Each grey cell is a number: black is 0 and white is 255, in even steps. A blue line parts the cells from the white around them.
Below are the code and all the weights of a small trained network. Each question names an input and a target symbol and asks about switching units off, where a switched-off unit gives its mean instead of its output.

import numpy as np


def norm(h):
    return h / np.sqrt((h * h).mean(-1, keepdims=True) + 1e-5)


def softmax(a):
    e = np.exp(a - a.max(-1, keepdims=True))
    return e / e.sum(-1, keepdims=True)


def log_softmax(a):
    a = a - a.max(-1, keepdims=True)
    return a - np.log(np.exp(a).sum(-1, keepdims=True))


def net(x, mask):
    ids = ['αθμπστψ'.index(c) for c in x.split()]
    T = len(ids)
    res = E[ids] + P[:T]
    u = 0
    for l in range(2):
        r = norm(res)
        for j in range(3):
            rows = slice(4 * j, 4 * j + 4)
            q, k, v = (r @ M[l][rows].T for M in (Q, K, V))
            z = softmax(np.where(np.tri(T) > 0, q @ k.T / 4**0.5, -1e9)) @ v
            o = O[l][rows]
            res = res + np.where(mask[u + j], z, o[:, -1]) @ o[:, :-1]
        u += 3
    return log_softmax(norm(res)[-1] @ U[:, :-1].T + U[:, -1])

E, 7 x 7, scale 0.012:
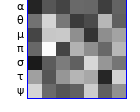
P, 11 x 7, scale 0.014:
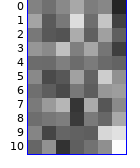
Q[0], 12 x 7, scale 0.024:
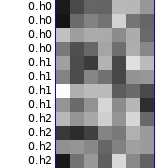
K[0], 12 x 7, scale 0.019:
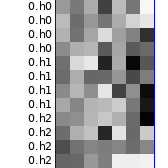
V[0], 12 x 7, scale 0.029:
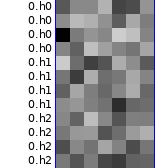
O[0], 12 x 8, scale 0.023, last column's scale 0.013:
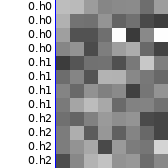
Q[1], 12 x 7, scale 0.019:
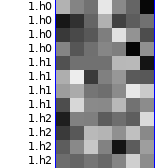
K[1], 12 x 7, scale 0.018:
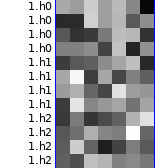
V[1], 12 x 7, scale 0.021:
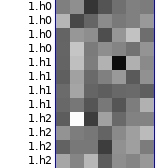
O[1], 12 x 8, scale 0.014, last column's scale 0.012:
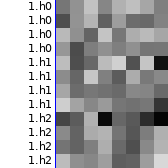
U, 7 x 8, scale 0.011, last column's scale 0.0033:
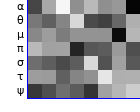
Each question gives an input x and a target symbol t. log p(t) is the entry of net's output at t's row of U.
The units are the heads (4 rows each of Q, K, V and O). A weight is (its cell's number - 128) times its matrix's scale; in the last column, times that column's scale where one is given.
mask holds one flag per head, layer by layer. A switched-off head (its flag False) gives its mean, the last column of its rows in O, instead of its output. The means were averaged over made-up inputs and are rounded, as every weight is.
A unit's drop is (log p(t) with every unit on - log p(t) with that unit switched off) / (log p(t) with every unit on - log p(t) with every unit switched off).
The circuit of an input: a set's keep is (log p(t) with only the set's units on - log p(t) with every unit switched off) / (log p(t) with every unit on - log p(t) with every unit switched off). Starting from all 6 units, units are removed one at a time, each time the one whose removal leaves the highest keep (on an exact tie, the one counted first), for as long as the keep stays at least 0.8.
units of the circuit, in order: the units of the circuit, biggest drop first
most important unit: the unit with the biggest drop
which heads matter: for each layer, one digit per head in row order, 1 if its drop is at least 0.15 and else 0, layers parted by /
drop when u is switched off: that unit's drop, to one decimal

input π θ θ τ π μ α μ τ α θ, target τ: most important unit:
0.h1
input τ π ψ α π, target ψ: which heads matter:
010 / 000
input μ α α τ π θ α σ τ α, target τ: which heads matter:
000 / 000
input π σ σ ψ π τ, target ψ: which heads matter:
000 / 000
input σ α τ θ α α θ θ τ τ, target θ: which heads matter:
001 / 000
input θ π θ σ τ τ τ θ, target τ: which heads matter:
000 / 000
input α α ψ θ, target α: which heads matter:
001 / 010
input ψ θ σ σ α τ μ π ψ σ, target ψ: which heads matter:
000 / 000
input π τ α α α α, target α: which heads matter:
000 / 000
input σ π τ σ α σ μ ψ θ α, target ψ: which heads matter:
000 / 000
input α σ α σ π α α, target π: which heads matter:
001 / 000
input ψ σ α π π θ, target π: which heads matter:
000 / 000
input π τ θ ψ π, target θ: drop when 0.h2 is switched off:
0.2
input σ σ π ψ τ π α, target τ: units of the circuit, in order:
0.h0
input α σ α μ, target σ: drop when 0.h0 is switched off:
0.1
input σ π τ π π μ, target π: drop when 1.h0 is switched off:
0.0
